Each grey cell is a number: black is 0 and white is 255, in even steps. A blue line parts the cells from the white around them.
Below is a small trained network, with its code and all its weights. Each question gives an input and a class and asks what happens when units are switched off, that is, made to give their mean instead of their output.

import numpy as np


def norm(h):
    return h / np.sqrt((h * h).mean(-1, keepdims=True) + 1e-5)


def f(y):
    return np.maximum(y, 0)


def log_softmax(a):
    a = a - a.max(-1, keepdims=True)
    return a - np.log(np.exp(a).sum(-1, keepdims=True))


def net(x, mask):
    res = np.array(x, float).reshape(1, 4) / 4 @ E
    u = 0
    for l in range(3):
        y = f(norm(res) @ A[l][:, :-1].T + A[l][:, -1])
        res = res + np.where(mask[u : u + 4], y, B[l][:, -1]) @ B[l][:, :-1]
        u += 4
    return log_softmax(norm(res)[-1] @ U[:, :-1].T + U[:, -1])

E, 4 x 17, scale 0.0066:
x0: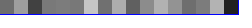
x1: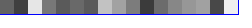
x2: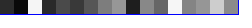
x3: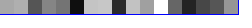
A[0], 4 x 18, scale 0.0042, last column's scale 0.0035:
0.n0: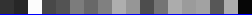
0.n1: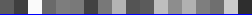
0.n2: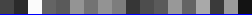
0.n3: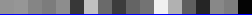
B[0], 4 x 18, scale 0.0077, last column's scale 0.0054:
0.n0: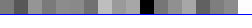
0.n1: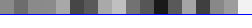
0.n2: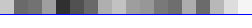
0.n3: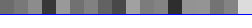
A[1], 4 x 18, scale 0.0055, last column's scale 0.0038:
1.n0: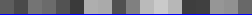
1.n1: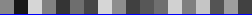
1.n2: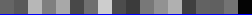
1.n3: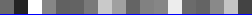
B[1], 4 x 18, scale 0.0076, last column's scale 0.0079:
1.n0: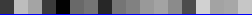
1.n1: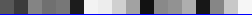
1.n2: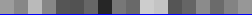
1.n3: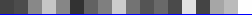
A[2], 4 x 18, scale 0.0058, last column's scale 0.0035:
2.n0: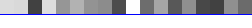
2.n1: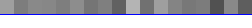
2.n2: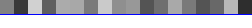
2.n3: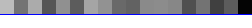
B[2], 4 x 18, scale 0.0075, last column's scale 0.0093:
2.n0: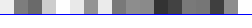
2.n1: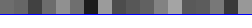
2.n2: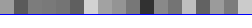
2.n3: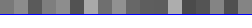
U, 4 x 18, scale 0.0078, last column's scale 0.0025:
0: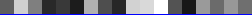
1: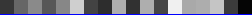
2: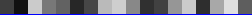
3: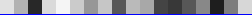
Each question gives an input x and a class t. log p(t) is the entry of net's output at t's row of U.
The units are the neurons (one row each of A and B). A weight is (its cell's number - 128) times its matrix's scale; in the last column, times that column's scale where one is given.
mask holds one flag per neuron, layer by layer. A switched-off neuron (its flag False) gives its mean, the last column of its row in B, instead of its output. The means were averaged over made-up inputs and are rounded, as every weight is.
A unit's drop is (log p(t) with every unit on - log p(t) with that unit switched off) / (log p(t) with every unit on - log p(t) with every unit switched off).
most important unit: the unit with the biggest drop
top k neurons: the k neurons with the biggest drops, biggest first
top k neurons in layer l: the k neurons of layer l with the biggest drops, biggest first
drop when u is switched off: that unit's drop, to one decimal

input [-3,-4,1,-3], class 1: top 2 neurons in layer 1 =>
1.n1; 1.n3
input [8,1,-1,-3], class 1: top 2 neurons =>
2.n0; 1.n1
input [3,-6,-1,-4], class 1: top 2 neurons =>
2.n0; 0.n2
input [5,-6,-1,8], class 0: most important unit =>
1.n0
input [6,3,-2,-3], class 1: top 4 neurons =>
2.n0; 1.n1; 0.n0; 1.n3
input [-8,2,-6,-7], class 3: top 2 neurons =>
1.n3; 1.n1
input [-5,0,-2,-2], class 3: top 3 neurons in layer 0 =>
0.n0; 0.n2; 0.n1
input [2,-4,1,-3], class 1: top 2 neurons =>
2.n0; 1.n1
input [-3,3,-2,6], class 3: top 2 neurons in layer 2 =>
2.n0; 2.n1
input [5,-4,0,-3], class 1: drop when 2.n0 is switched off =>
0.6
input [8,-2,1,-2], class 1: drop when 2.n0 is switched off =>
0.3
